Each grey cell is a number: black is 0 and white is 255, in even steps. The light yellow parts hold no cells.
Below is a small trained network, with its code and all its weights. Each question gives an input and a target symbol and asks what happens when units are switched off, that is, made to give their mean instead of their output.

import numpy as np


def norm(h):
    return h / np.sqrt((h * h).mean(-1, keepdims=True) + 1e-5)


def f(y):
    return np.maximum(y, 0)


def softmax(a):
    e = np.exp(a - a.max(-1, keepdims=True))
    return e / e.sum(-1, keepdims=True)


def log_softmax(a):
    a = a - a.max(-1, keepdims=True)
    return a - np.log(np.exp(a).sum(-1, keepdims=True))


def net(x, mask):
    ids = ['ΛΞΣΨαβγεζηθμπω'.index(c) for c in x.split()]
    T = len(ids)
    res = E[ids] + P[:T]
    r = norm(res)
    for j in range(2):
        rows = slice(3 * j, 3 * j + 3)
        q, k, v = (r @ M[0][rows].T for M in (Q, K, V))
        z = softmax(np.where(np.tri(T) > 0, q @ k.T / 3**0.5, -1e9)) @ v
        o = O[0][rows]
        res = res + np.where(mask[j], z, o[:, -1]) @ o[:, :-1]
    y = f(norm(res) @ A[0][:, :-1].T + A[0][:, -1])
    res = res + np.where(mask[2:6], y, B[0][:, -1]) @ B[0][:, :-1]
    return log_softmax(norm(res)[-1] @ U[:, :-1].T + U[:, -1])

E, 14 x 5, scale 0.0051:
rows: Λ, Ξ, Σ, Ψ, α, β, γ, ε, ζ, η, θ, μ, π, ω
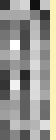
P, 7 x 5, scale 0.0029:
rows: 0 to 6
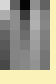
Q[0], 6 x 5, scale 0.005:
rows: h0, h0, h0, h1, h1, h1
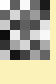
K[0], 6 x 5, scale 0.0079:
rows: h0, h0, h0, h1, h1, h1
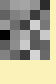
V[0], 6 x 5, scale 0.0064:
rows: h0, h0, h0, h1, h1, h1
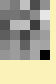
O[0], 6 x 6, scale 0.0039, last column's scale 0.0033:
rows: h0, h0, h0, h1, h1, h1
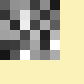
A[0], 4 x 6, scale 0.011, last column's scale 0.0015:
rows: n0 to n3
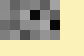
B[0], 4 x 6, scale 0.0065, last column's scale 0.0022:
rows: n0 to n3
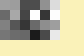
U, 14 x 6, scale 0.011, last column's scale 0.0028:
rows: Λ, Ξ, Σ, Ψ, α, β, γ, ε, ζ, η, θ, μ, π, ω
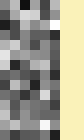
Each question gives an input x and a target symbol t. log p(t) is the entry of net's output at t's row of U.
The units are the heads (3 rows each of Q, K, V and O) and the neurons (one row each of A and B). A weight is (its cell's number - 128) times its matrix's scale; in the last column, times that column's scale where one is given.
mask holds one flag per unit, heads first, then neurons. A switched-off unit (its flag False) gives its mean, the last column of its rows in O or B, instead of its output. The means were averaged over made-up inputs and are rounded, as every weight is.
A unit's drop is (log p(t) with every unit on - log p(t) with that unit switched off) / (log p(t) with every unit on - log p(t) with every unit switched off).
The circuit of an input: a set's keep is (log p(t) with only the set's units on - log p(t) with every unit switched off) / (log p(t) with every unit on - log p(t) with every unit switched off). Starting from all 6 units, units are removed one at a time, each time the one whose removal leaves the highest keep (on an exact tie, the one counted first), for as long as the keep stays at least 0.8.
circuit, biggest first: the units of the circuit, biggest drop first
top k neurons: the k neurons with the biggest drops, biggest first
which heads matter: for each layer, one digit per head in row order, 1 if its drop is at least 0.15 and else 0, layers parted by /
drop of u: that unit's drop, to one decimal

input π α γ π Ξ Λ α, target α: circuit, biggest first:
(h1; h0; n1)
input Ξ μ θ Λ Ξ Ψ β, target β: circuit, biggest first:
(h0; h1)
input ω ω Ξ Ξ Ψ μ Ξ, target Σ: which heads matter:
11
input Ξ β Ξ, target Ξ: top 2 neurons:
(n1; n0)
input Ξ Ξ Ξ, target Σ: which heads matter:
01
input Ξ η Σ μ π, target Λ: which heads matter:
01
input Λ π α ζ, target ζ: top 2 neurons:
(n1; n3)
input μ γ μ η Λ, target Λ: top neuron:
(n1)
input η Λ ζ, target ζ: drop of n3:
0.2
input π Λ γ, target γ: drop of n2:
0.2
